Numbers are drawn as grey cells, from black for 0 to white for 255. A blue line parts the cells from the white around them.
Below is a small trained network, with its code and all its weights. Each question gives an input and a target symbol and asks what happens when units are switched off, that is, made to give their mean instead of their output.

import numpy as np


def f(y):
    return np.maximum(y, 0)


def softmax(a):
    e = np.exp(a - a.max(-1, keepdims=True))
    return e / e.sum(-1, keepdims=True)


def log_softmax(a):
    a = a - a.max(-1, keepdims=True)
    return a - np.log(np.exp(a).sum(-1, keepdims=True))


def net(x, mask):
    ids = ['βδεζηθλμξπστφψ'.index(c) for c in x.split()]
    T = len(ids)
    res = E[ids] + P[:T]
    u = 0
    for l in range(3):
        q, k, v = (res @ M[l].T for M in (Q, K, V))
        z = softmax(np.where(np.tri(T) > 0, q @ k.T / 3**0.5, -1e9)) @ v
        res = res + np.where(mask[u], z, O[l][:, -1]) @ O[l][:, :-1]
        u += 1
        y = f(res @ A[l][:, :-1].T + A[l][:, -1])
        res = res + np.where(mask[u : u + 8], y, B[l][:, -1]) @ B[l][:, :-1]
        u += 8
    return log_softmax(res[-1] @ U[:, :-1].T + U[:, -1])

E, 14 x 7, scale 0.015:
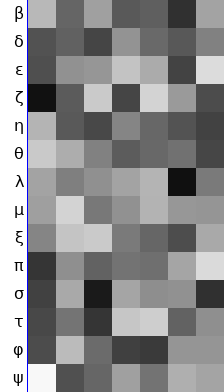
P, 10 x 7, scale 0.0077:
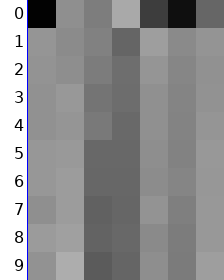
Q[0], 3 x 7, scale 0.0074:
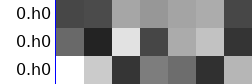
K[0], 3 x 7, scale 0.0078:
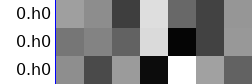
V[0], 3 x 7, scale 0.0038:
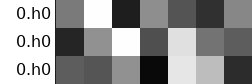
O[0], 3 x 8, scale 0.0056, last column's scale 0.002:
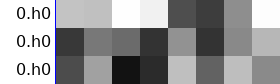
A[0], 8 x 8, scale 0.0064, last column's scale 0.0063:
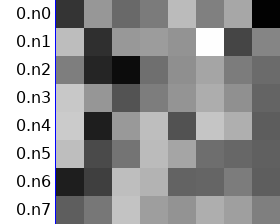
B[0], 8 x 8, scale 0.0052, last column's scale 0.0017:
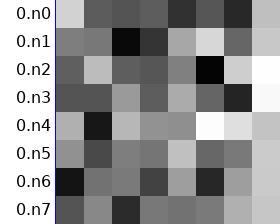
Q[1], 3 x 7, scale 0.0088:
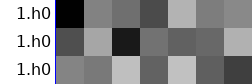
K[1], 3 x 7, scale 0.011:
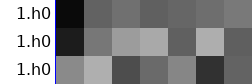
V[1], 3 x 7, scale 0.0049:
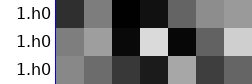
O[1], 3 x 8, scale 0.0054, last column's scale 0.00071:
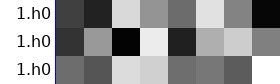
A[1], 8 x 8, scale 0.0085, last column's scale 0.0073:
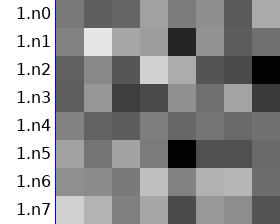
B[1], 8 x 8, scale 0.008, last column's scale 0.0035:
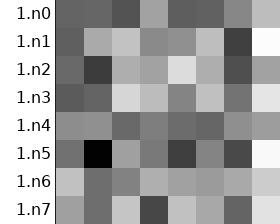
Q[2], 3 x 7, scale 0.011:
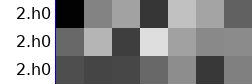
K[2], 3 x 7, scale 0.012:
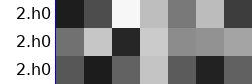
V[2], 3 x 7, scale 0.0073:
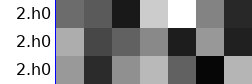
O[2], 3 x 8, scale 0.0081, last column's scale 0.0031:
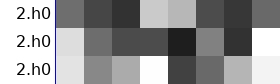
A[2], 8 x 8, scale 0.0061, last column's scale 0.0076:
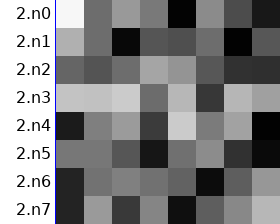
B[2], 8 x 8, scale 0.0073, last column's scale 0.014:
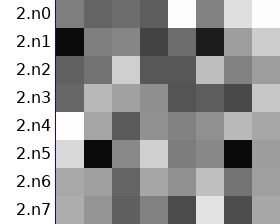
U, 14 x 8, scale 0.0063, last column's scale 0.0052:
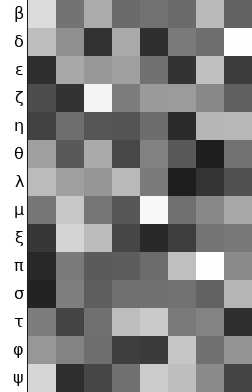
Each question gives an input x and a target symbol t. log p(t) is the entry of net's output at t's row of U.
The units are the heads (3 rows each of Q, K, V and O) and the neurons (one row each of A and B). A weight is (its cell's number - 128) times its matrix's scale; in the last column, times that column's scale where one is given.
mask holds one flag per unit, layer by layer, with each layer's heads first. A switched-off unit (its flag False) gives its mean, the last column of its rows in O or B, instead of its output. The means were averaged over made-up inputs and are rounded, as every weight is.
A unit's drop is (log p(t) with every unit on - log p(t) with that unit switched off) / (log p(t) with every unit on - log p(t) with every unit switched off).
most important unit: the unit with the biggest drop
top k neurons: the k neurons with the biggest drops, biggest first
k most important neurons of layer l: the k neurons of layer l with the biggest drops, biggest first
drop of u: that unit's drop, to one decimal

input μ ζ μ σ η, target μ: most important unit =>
0.h0
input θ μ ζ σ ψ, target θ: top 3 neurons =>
1.n1; 1.n5; 2.n5
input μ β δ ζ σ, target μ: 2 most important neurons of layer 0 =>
0.n6; 0.n2
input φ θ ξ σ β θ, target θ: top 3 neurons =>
2.n5; 1.n1; 1.n7
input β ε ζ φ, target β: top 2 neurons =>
1.n5; 2.n0
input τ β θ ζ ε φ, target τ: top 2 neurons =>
1.n2; 1.n3
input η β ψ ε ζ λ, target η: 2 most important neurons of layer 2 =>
2.n1; 2.n0
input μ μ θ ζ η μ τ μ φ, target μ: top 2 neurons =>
1.n5; 2.n4
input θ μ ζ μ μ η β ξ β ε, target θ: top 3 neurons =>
1.n1; 1.n5; 2.n5
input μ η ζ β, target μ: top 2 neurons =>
1.n5; 2.n4
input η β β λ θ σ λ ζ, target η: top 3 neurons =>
1.n5; 2.n1; 2.n0
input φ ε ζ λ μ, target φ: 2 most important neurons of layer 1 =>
1.n1; 1.n5
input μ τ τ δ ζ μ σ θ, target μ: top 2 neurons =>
1.n5; 0.n6
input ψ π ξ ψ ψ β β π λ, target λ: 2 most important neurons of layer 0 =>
0.n4; 0.n5
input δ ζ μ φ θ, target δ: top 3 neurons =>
0.n6; 2.n7; 1.n3
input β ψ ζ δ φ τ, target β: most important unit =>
1.n5
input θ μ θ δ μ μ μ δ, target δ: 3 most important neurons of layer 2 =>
2.n0; 2.n7; 2.n1
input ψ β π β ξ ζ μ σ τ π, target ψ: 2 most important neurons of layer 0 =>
0.n1; 0.n0
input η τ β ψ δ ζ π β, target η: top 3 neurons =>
2.n1; 1.n5; 2.n0
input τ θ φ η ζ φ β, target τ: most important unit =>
0.h0
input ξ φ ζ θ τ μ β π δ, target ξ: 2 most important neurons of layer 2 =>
2.n0; 2.n3
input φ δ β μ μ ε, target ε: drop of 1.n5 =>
0.1
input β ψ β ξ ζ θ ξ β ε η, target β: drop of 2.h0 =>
1.3
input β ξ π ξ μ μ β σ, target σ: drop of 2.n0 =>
0.1
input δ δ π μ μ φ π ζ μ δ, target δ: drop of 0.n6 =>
0.2
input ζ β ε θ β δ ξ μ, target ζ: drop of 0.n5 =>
0.0
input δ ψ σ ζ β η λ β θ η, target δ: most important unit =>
0.h0
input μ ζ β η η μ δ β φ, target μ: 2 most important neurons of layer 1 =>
1.n5; 1.n3
